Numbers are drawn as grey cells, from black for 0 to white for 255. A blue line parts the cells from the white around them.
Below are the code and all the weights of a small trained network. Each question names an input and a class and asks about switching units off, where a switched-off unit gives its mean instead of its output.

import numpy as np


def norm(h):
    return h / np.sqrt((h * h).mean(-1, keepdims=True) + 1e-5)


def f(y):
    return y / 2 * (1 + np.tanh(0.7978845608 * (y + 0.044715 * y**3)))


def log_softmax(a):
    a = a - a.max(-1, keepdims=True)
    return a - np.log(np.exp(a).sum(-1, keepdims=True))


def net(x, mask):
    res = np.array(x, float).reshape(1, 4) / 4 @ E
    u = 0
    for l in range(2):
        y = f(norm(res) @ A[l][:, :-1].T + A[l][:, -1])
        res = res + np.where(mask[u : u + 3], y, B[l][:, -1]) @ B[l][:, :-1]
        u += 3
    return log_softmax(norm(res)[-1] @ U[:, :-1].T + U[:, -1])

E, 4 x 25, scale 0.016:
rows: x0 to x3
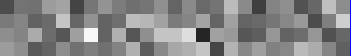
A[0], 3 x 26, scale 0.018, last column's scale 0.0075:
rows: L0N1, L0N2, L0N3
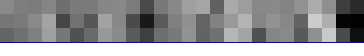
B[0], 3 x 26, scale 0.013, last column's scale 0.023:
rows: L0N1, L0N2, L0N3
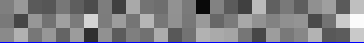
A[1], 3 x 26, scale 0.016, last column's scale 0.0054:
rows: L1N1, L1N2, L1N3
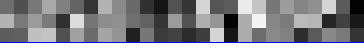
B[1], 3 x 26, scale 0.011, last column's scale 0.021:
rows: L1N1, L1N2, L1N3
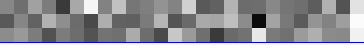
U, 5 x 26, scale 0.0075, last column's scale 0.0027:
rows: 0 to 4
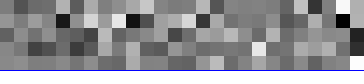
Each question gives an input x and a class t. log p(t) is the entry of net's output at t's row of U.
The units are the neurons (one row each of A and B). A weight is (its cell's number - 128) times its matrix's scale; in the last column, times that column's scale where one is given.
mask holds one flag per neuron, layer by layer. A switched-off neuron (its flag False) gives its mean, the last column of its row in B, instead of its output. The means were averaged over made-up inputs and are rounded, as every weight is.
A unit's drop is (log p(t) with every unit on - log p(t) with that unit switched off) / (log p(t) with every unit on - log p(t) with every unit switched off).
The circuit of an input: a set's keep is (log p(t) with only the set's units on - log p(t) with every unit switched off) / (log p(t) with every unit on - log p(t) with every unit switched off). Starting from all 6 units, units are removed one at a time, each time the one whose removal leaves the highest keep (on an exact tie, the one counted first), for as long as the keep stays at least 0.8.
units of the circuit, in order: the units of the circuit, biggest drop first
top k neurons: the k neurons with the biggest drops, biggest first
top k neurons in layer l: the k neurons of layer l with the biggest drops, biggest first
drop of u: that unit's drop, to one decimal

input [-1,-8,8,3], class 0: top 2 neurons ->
L0N2, L1N1
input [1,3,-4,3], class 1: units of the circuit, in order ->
L1N1, L0N2
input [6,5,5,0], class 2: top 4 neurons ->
L0N2, L1N1, L1N3, L0N1
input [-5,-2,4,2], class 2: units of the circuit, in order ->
L1N2
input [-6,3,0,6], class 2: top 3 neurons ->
L1N2, L0N2, L1N3
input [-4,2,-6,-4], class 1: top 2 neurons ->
L1N1, L0N2
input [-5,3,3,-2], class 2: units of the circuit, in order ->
L0N2, L1N2
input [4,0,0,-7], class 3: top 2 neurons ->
L1N3, L1N2
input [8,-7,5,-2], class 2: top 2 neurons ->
L0N3, L1N1
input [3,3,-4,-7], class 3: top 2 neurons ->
L1N3, L0N2
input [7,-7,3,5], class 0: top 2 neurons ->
L0N2, L1N2
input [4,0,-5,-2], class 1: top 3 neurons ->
L1N1, L1N2, L0N1
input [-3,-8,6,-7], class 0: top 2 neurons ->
L0N2, L1N1
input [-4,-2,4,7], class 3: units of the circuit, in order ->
L0N1
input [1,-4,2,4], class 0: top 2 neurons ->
L0N2, L1N3
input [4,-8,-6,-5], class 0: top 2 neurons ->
L0N2, L0N1
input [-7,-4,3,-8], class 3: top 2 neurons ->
L1N3, L0N3
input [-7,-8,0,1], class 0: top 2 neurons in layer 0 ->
L0N2, L0N3
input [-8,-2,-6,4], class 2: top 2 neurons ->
L1N2, L0N1
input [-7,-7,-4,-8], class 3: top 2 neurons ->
L1N3, L0N3
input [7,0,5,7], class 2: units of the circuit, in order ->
L0N3
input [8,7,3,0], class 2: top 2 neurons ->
L0N2, L1N1
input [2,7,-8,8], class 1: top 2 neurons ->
L1N1, L0N2
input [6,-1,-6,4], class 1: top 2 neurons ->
L1N1, L1N2
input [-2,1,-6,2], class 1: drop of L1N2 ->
0.0
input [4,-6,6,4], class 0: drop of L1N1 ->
0.2
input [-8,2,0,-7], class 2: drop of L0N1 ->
0.1
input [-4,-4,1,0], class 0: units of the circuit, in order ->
L0N2
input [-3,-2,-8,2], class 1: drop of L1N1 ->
0.8
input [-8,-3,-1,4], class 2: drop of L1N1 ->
0.0
